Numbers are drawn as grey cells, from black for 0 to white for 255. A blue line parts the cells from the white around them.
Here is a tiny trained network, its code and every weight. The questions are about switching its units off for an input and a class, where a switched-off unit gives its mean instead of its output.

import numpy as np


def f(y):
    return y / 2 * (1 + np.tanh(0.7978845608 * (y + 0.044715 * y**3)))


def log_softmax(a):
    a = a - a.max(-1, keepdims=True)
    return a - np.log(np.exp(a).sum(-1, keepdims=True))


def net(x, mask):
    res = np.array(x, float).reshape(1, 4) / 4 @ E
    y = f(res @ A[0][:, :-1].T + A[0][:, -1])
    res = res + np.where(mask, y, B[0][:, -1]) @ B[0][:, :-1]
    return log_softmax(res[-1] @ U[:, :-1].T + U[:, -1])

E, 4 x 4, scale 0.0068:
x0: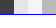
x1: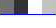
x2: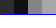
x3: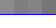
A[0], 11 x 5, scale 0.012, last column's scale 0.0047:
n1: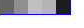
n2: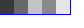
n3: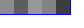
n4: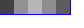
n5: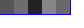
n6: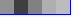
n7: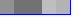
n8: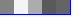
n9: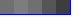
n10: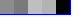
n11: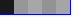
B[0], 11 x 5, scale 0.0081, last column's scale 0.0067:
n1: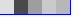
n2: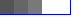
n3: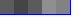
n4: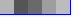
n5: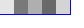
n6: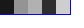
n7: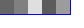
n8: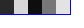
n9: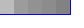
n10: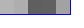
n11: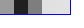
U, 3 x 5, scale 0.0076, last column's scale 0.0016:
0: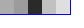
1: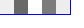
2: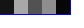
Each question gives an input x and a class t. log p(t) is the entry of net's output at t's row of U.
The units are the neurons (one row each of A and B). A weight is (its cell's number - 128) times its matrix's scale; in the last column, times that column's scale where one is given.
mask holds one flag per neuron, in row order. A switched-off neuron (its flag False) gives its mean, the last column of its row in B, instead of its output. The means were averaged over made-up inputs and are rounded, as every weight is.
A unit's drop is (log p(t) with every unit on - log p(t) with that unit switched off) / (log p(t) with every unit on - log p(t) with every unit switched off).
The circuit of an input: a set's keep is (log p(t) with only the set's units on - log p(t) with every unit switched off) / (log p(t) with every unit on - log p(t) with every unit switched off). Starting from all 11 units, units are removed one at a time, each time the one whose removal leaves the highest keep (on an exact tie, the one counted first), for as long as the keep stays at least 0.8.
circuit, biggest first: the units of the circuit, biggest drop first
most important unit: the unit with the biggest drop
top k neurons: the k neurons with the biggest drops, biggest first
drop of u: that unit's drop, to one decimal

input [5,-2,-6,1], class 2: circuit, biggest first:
[n8]
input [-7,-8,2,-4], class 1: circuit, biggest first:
[n5, n8]
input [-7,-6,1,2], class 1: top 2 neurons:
[n5, n8]
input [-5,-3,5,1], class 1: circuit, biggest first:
[n5, n8]
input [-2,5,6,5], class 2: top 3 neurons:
[n6, n5, n2]
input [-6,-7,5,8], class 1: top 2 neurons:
[n5, n8]
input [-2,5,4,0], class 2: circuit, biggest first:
[n6, n5]
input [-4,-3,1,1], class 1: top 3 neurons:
[n8, n5, n2]
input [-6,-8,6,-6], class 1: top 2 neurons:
[n5, n8]
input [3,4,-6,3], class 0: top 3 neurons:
[n8, n6, n1]
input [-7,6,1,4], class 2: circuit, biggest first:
[n6, n1]
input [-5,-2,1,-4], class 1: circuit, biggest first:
[n8, n5]
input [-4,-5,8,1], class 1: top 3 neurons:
[n5, n8, n2]
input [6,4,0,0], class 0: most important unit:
n2
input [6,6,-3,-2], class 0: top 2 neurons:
[n8, n2]
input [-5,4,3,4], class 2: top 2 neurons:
[n6, n1]
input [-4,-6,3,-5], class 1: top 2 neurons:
[n5, n8]
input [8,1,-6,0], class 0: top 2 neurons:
[n8, n1]
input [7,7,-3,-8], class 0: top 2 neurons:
[n8, n2]
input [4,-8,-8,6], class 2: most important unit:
n8
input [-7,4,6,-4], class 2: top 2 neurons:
[n6, n1]
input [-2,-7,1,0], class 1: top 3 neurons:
[n8, n5, n2]
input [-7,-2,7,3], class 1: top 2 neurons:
[n5, n8]
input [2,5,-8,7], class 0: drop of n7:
0.0
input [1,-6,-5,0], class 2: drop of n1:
0.2
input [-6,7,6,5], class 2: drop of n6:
0.4
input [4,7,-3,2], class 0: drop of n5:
0.3
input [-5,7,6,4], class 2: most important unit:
n6
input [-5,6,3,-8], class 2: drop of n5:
0.1
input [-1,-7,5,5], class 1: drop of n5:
0.4
